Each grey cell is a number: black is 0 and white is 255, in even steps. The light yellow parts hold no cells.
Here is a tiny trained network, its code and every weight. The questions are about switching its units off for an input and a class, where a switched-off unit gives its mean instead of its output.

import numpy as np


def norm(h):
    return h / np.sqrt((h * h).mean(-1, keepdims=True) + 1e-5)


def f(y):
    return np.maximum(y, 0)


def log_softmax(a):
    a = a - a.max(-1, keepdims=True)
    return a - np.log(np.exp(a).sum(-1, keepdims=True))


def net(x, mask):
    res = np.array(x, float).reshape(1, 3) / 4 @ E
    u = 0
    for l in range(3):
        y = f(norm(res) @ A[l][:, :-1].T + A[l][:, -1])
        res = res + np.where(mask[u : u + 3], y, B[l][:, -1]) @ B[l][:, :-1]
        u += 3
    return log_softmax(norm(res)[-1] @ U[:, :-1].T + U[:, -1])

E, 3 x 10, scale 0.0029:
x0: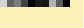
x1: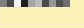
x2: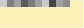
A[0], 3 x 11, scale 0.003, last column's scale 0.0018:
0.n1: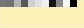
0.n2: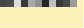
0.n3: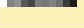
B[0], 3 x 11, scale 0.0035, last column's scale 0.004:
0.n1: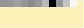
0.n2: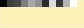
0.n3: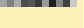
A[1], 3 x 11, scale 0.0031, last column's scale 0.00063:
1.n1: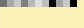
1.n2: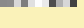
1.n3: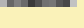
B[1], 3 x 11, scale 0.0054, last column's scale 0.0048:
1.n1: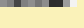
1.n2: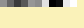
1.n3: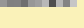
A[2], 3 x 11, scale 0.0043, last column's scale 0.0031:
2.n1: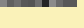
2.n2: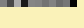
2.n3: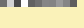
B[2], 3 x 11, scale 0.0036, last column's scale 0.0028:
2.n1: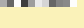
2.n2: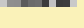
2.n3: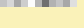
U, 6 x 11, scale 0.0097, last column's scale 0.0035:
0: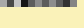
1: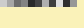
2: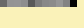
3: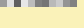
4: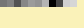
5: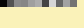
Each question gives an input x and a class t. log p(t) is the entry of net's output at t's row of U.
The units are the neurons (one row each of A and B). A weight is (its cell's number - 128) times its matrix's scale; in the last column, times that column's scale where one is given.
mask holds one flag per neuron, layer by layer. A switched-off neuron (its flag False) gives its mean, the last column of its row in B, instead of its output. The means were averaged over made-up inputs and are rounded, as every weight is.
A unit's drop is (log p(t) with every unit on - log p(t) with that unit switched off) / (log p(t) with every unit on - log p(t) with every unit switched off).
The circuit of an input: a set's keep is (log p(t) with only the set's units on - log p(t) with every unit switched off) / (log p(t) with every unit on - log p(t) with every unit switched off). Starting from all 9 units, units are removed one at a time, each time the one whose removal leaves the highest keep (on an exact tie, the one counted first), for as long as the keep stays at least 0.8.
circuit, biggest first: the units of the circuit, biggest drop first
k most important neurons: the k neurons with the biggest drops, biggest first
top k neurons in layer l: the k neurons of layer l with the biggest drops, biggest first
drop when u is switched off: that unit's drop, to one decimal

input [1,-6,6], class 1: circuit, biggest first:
[0.n1; 1.n2]
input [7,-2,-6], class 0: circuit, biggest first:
[2.n1; 1.n2]
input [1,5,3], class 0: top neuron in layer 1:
[1.n2]
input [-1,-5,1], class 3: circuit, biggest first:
[0.n1; 1.n2; 2.n3]
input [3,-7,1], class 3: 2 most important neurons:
[2.n3; 1.n2]
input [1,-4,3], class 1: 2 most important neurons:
[0.n2; 1.n2]
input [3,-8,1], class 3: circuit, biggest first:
[2.n3; 1.n2]
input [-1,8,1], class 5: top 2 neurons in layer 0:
[0.n2; 0.n3]
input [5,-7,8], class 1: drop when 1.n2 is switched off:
0.1
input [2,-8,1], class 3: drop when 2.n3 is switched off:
0.3
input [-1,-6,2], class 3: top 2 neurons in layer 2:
[2.n3; 2.n1]
